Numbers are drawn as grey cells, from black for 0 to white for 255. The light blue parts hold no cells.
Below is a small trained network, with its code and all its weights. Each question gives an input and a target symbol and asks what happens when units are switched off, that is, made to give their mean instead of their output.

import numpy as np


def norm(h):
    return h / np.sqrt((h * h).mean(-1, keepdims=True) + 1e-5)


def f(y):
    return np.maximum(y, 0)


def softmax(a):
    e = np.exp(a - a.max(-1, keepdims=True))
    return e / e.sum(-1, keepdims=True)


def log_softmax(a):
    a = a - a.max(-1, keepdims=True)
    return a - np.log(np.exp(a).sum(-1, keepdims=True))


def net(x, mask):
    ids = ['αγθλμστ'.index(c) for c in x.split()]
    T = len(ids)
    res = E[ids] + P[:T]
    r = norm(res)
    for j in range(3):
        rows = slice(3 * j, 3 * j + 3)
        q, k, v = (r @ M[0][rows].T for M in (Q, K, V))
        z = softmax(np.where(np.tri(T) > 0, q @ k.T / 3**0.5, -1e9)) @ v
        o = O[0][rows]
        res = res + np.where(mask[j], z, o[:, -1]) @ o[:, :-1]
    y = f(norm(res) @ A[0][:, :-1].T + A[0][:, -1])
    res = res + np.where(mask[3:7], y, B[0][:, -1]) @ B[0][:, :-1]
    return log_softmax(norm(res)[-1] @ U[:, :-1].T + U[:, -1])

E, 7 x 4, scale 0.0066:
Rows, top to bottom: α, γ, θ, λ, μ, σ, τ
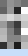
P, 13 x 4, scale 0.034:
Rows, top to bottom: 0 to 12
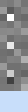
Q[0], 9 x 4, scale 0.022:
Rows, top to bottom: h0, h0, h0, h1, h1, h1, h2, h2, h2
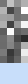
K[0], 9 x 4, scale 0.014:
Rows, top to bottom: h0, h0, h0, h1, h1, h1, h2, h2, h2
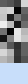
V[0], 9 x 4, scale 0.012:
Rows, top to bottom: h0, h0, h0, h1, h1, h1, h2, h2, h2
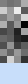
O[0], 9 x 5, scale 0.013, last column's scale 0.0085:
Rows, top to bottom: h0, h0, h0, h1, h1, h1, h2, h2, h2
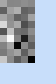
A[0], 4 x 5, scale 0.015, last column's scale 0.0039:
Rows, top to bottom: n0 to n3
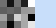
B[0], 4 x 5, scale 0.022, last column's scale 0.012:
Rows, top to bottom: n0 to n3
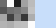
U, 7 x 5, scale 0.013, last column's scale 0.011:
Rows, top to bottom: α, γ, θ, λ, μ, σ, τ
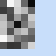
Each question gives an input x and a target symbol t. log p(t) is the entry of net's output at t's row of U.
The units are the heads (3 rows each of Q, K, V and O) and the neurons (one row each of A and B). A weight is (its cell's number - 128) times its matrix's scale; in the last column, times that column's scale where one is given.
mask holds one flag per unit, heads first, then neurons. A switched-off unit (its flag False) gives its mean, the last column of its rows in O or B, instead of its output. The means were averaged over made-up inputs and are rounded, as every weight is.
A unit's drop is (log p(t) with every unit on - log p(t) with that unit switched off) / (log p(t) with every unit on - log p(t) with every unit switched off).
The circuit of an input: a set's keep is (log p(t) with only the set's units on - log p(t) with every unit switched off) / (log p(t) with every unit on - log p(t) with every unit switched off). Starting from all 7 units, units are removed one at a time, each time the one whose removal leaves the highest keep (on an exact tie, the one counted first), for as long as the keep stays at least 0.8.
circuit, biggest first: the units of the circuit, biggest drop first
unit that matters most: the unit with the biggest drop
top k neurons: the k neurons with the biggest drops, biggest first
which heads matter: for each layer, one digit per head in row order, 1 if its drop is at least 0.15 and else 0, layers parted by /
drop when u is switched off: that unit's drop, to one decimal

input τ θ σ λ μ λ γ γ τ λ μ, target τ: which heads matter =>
010
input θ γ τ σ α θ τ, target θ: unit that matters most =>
h1
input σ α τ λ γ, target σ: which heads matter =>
110
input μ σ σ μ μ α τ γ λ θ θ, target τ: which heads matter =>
010
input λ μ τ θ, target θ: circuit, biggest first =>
[n2, n3]
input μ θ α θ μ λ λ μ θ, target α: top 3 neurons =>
[n3, n0, n2]
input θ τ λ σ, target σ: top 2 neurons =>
[n0, n2]
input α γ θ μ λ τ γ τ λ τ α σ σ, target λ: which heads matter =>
111
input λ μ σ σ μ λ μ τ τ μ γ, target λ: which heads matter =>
001
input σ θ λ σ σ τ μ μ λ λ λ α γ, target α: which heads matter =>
010
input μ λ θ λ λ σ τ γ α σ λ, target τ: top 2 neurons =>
[n3, n0]
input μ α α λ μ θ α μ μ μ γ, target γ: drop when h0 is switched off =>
0.0
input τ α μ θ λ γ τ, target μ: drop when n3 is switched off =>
0.2
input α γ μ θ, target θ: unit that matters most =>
h2
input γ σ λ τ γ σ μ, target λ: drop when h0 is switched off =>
0.2
